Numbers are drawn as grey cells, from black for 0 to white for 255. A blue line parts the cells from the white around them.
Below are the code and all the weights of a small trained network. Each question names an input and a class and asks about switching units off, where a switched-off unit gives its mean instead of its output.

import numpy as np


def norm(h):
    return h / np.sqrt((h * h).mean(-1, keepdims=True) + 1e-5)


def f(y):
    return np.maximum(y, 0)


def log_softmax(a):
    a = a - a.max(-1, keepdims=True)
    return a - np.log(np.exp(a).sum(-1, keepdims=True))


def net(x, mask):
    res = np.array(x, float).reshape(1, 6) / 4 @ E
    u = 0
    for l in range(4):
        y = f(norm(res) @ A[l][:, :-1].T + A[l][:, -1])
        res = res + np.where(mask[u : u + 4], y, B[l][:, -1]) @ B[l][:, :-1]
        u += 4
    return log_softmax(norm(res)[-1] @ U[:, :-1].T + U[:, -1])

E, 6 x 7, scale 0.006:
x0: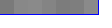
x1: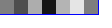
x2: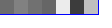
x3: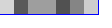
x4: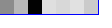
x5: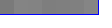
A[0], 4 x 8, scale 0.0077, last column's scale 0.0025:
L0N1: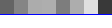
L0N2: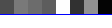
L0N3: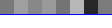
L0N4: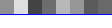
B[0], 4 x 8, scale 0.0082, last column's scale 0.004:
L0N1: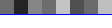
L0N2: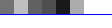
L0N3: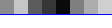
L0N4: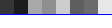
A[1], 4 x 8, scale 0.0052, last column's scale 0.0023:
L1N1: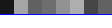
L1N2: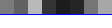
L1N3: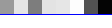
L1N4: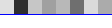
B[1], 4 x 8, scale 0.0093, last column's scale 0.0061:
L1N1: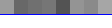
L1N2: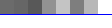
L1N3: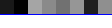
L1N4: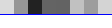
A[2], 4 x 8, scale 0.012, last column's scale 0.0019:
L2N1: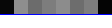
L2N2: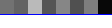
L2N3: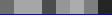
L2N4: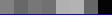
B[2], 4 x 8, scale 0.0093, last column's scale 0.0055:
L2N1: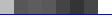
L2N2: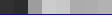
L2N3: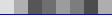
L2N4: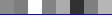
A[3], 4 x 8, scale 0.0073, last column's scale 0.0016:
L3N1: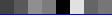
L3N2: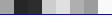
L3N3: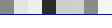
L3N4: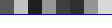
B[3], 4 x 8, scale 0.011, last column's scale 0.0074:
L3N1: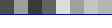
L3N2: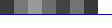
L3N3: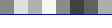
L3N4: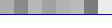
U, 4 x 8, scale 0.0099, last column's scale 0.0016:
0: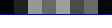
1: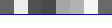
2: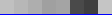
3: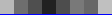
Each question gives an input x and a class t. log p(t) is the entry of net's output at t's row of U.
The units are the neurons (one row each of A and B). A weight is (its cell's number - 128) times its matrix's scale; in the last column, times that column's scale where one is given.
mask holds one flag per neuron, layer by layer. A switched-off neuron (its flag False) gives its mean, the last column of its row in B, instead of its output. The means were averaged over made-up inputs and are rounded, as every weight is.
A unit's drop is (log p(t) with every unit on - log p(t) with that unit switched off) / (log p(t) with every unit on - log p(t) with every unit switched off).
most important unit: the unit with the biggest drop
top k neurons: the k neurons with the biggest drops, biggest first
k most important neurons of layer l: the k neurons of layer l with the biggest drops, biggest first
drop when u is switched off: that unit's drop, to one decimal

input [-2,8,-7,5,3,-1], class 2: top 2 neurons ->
(L3N3; L0N2)
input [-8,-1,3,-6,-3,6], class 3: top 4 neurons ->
(L2N1; L0N2; L1N4; L3N1)
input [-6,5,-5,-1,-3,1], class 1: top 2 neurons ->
(L0N3; L0N4)
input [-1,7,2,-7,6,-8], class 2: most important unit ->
L2N4
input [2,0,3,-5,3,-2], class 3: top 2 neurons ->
(L2N1; L0N4)
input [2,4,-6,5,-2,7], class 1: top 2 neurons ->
(L3N1; L2N1)
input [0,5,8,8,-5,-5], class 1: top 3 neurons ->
(L1N4; L2N1; L0N4)
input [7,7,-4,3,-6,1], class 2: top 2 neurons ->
(L3N3; L2N3)
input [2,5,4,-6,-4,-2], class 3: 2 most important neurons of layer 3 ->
(L3N1; L3N4)
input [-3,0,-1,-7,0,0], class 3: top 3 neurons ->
(L2N1; L0N4; L1N4)
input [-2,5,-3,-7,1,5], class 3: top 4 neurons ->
(L0N3; L2N1; L1N4; L0N4)
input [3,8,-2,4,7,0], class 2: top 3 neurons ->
(L2N4; L3N3; L1N2)
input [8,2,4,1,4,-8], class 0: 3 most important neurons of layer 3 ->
(L3N2; L3N1; L3N4)
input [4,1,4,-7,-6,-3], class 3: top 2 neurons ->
(L2N1; L0N2)
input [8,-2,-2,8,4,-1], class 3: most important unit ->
L1N4
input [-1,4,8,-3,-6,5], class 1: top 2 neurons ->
(L0N2; L0N4)
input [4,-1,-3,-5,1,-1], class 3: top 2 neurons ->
(L2N1; L0N4)
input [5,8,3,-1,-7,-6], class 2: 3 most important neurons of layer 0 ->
(L0N4; L0N1; L0N3)
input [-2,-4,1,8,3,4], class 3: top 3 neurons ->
(L1N4; L3N2; L0N1)
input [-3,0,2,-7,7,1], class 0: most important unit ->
L0N4
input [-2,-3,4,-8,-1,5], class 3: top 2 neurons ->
(L2N1; L0N2)
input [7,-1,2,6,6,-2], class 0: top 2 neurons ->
(L3N2; L0N2)
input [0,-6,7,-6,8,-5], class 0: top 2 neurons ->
(L0N4; L0N3)
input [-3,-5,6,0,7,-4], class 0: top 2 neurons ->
(L3N2; L0N4)
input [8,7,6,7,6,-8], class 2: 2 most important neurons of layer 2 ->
(L2N4; L2N1)
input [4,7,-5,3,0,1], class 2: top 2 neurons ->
(L3N3; L0N2)
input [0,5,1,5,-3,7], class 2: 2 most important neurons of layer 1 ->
(L1N4; L1N1)
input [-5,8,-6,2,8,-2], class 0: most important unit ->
L1N3
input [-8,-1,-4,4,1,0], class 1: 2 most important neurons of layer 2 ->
(L2N1; L2N3)
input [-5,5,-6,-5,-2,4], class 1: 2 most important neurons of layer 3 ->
(L3N1; L3N2)
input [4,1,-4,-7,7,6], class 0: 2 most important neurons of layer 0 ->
(L0N4; L0N2)
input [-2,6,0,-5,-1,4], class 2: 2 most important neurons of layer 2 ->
(L2N3; L2N4)
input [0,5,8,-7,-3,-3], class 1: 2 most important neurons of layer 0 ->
(L0N2; L0N1)
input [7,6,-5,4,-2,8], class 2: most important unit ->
L0N2
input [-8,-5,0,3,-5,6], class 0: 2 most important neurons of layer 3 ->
(L3N3; L3N2)
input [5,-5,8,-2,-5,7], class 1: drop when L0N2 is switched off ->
1.4
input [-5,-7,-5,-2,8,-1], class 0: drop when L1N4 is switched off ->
0.0
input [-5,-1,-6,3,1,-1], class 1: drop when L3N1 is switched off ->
0.1
